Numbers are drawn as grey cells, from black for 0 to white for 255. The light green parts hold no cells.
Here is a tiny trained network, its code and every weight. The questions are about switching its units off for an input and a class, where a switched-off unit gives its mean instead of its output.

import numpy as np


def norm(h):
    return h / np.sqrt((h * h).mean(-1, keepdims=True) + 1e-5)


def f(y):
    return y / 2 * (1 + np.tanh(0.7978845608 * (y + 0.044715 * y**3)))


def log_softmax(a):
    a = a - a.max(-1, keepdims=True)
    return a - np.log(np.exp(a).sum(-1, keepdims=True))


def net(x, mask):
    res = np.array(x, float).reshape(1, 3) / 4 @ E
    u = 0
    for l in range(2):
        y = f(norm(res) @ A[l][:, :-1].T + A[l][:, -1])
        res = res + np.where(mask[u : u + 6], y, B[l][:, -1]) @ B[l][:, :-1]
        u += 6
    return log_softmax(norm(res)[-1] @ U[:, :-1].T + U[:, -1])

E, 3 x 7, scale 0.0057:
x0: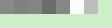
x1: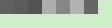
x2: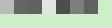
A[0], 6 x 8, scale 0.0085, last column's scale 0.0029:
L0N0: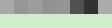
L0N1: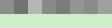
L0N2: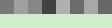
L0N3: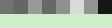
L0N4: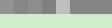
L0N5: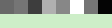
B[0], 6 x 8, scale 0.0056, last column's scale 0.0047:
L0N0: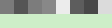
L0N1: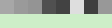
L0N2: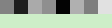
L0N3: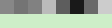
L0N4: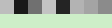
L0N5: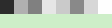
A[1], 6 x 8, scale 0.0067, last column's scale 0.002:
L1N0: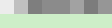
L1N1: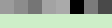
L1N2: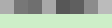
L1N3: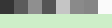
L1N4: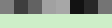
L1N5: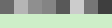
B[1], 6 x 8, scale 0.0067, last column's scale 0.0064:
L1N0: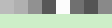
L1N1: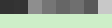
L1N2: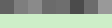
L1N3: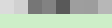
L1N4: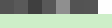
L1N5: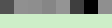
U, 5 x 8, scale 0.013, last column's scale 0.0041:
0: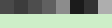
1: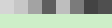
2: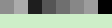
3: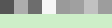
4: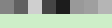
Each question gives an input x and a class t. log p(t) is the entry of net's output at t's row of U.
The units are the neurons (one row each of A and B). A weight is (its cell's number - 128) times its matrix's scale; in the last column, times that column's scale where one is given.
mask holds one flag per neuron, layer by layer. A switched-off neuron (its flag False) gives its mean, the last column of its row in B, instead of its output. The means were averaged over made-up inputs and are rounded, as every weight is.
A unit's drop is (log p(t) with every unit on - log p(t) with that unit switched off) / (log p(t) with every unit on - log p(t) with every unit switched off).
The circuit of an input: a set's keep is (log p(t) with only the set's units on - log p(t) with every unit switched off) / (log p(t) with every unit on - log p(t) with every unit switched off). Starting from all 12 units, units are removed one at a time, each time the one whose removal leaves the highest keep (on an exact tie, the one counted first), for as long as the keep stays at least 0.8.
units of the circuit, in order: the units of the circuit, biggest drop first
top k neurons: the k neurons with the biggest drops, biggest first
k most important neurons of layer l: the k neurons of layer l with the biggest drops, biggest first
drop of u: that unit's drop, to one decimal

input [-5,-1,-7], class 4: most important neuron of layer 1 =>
L1N3
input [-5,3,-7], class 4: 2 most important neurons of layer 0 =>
L0N3; L0N2
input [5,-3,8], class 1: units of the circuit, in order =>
L1N0; L0N2
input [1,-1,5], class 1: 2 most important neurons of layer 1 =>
L1N0; L1N4
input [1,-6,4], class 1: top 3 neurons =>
L1N0; L0N3; L0N1
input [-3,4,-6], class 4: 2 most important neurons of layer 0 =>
L0N2; L0N5
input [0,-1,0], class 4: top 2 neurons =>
L1N4; L0N3
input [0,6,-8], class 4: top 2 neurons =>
L0N2; L0N5
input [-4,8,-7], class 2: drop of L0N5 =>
0.2
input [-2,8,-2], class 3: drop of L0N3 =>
0.0
